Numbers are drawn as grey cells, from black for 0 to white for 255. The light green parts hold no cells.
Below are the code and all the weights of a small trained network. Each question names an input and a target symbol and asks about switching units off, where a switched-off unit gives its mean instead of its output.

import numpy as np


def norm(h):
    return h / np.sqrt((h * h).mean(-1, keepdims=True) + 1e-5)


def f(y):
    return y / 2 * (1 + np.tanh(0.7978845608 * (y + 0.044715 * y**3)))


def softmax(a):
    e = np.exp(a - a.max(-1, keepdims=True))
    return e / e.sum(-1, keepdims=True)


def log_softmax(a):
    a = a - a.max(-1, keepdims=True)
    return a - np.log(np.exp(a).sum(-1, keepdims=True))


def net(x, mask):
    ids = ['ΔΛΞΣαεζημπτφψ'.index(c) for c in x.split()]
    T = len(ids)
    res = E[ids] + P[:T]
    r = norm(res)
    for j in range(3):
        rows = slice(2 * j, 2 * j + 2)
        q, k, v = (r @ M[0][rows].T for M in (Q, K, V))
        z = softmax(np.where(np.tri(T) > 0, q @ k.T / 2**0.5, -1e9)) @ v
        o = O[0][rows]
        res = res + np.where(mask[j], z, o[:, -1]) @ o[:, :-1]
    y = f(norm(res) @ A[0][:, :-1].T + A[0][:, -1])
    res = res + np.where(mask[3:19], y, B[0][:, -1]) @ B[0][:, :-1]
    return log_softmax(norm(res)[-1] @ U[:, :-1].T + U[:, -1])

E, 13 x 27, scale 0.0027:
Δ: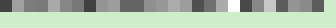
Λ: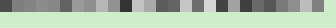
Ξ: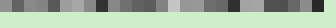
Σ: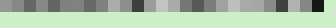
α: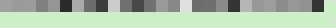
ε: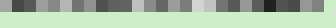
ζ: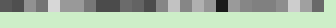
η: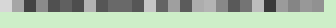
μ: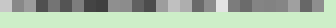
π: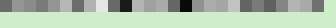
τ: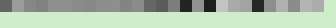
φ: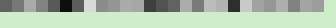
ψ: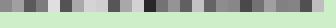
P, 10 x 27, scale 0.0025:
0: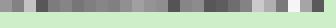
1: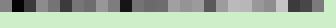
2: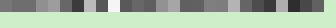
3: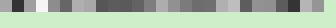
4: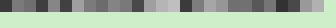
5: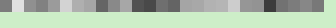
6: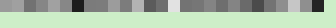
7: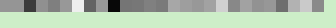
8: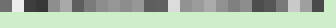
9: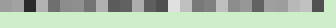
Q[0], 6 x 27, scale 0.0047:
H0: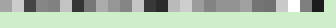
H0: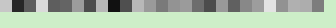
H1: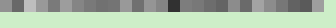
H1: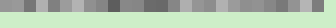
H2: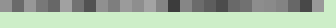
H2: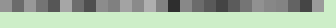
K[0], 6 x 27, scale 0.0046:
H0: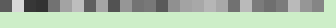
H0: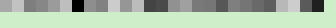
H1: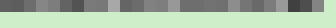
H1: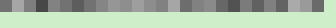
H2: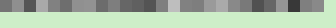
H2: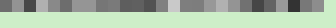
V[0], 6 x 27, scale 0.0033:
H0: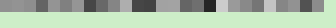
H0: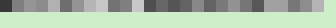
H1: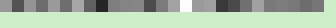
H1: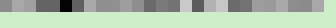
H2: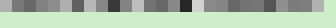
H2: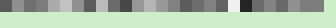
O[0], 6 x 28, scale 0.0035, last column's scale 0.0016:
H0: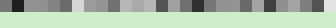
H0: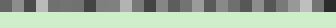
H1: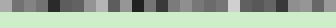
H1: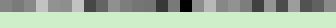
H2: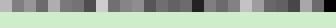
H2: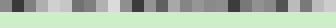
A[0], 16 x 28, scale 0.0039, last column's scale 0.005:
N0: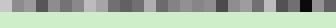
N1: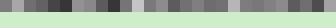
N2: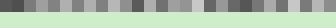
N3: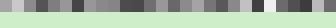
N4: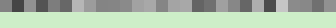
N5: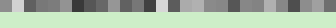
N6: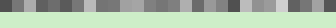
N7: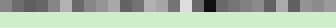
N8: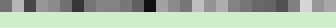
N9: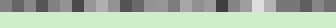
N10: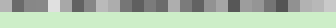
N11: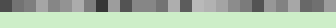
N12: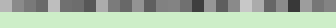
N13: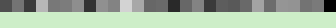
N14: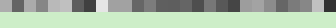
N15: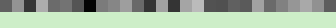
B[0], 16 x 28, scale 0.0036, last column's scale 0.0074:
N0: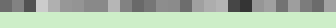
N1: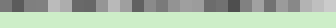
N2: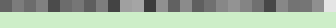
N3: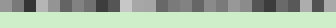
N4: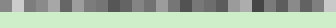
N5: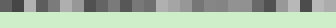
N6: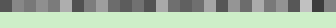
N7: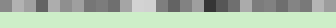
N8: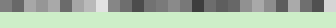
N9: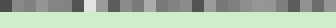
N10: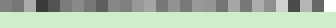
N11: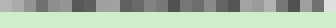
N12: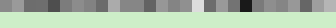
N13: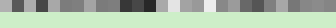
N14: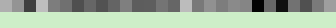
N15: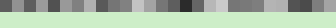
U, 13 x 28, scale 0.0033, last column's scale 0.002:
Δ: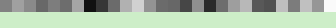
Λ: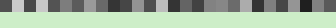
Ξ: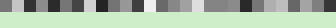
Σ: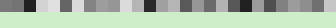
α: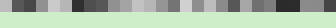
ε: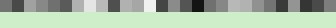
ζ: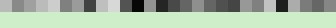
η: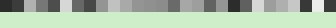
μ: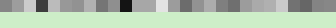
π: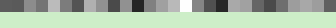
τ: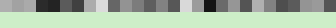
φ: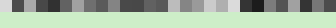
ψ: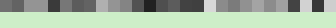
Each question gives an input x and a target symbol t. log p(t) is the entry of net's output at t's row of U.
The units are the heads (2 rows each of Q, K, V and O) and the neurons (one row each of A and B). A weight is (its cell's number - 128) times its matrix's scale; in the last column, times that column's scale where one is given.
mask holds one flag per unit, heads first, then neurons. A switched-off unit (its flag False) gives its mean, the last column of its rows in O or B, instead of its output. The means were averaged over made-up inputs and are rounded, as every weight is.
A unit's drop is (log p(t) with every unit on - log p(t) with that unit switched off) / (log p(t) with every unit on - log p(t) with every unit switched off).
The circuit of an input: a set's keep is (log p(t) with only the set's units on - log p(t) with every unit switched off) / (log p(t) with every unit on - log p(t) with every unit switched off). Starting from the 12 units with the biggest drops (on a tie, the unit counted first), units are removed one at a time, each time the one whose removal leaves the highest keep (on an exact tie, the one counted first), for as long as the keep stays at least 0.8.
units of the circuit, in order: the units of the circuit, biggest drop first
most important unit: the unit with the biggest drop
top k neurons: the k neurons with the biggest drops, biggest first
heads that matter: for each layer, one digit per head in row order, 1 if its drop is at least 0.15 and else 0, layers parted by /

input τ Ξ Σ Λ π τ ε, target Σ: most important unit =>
H0
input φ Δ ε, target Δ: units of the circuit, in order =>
(H2, N1, H1)
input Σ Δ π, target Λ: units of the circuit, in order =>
(H2, N10, N2)
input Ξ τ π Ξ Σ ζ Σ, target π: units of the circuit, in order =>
(N1, H2, H1, N10)
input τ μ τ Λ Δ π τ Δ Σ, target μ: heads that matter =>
010
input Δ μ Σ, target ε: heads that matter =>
100
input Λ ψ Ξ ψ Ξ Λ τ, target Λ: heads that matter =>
100
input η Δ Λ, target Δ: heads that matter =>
101
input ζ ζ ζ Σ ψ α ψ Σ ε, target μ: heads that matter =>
100
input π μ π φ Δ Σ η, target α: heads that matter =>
011
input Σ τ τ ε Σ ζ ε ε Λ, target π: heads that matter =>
110
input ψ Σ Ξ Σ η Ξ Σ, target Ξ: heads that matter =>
101
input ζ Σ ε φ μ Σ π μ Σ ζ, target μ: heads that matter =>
100
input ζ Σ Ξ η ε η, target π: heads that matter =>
110
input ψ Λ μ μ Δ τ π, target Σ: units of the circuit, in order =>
(H0)
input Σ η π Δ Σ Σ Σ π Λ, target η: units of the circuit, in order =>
(H0, H1, N5)
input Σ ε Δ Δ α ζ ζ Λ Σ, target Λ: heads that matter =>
101
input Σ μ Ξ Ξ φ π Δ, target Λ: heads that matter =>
001
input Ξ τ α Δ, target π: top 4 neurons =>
(N1, N10, N15, N12)
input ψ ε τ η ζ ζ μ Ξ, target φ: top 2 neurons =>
(N12, N8)
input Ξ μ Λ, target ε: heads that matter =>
110
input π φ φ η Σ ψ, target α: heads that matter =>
011
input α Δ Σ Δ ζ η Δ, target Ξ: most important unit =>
H2
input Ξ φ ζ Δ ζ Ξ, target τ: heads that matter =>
010
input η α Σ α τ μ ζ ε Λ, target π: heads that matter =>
101
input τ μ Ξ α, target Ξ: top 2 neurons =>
(N8, N12)
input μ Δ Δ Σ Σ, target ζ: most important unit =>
N10
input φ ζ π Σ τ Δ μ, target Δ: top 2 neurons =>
(N1, N8)
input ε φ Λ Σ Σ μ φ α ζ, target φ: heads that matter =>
110
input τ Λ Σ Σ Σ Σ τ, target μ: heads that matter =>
110
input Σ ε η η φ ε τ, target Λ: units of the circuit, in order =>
(H2, N10, N2)
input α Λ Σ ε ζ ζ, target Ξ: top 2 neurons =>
(N5, N2)
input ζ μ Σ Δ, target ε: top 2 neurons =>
(N1, N12)
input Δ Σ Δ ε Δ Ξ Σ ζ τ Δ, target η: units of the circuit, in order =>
(H2)
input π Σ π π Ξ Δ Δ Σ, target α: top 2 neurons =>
(N14, N8)
